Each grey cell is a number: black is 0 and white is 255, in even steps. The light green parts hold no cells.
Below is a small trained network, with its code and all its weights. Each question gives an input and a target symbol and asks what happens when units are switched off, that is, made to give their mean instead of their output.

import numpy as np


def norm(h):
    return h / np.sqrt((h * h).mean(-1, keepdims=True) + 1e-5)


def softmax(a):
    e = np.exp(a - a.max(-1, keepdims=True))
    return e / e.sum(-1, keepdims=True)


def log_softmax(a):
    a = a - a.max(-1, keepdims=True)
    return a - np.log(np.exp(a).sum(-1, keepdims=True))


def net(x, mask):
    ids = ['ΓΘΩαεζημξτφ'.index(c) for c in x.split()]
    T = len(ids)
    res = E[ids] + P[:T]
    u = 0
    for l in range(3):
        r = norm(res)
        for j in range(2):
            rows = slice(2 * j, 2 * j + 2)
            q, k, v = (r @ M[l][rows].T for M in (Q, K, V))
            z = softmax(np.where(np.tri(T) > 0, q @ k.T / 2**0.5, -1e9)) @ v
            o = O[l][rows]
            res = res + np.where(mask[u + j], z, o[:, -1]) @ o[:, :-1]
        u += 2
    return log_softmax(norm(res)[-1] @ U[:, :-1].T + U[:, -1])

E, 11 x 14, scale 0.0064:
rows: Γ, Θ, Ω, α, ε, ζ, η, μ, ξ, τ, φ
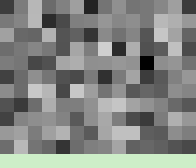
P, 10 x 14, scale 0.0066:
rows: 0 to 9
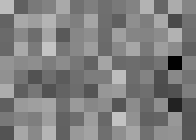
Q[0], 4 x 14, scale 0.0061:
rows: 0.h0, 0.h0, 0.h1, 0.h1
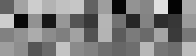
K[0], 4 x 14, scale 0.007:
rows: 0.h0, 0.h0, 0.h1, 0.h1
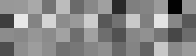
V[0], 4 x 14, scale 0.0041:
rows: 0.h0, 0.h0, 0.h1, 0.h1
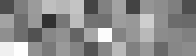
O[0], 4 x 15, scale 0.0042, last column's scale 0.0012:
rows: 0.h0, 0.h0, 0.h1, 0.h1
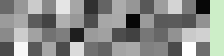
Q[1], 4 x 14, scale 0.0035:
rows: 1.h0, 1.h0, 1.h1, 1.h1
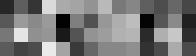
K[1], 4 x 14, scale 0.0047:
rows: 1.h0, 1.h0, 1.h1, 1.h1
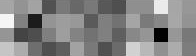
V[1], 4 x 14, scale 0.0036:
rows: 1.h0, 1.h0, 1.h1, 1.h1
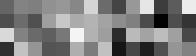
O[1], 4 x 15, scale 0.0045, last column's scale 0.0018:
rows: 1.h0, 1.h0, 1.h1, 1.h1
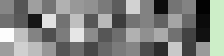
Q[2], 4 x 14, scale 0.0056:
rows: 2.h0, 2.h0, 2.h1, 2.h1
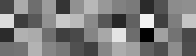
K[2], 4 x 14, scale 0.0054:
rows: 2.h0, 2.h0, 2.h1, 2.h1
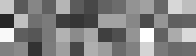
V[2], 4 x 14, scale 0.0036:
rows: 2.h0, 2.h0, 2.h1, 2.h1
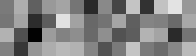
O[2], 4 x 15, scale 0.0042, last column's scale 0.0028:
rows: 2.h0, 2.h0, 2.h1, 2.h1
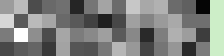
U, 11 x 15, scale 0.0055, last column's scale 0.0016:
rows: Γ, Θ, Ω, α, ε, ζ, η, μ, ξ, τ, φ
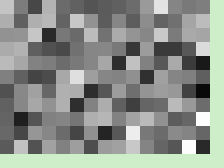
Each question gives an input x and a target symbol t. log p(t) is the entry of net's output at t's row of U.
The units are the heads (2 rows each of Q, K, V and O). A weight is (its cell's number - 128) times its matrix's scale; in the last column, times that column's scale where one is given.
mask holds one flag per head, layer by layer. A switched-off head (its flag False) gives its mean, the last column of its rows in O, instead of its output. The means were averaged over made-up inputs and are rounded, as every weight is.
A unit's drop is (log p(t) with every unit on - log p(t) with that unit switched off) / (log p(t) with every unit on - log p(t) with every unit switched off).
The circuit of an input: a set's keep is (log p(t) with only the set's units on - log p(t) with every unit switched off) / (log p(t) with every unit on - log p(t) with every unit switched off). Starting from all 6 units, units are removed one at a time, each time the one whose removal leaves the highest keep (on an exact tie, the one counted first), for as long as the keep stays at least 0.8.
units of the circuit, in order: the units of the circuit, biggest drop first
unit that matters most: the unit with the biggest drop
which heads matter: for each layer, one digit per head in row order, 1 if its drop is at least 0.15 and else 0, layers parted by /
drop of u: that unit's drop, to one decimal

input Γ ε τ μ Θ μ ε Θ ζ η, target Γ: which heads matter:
10 / 10 / 10
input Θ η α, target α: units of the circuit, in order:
0.h0
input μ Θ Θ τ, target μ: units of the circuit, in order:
0.h1, 1.h1, 0.h0
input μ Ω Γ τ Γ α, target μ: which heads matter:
11 / 00 / 00
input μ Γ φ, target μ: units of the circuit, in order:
0.h1, 1.h1, 0.h0
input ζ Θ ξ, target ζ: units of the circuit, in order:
0.h1, 2.h1, 1.h1
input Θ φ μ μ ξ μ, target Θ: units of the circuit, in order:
0.h0, 2.h1
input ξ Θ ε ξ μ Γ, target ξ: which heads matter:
10 / 00 / 11
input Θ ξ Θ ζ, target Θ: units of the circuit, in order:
0.h0, 2.h0, 2.h1
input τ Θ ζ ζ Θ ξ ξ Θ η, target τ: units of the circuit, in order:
0.h0, 2.h0
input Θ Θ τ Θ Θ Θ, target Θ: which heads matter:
10 / 10 / 11
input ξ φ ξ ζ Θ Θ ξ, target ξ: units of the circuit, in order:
0.h0, 2.h1, 2.h0
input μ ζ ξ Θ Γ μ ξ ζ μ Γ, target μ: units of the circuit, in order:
0.h1, 1.h1
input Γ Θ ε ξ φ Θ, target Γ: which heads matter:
10 / 10 / 10
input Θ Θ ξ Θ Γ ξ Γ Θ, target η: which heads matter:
11 / 10 / 00
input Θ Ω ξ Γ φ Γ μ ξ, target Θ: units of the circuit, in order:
0.h0, 2.h1, 2.h0
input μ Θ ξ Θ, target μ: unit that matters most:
0.h1
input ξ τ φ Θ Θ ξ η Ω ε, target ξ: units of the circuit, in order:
2.h1, 2.h0, 0.h0
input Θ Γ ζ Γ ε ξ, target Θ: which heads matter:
10 / 00 / 11
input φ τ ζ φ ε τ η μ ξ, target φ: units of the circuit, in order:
0.h1
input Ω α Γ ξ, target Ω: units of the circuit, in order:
1.h0, 1.h1
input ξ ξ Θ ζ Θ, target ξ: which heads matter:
11 / 00 / 11
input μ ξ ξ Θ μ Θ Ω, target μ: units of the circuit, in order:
0.h1, 1.h1
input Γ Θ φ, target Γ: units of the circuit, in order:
2.h0, 1.h0, 0.h0
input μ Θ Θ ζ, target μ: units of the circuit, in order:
0.h1, 0.h0
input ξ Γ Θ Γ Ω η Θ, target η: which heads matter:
10 / 00 / 00
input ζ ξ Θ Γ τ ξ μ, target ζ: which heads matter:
11 / 01 / 01
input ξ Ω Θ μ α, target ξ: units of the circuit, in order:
2.h1, 0.h0, 2.h0
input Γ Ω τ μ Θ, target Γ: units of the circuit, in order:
0.h0, 1.h0, 2.h0
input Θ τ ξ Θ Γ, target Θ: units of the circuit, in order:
0.h0, 2.h1, 2.h0
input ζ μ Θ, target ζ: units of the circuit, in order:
0.h1, 2.h1, 1.h1, 1.h0
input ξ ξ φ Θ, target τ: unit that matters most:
0.h0
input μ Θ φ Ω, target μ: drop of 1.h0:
-0.1
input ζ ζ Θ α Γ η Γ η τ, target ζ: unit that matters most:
0.h1
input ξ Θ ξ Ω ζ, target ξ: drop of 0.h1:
0.2
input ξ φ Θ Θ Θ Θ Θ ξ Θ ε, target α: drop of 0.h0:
0.6
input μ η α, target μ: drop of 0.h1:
1.2
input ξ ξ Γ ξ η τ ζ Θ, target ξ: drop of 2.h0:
0.3
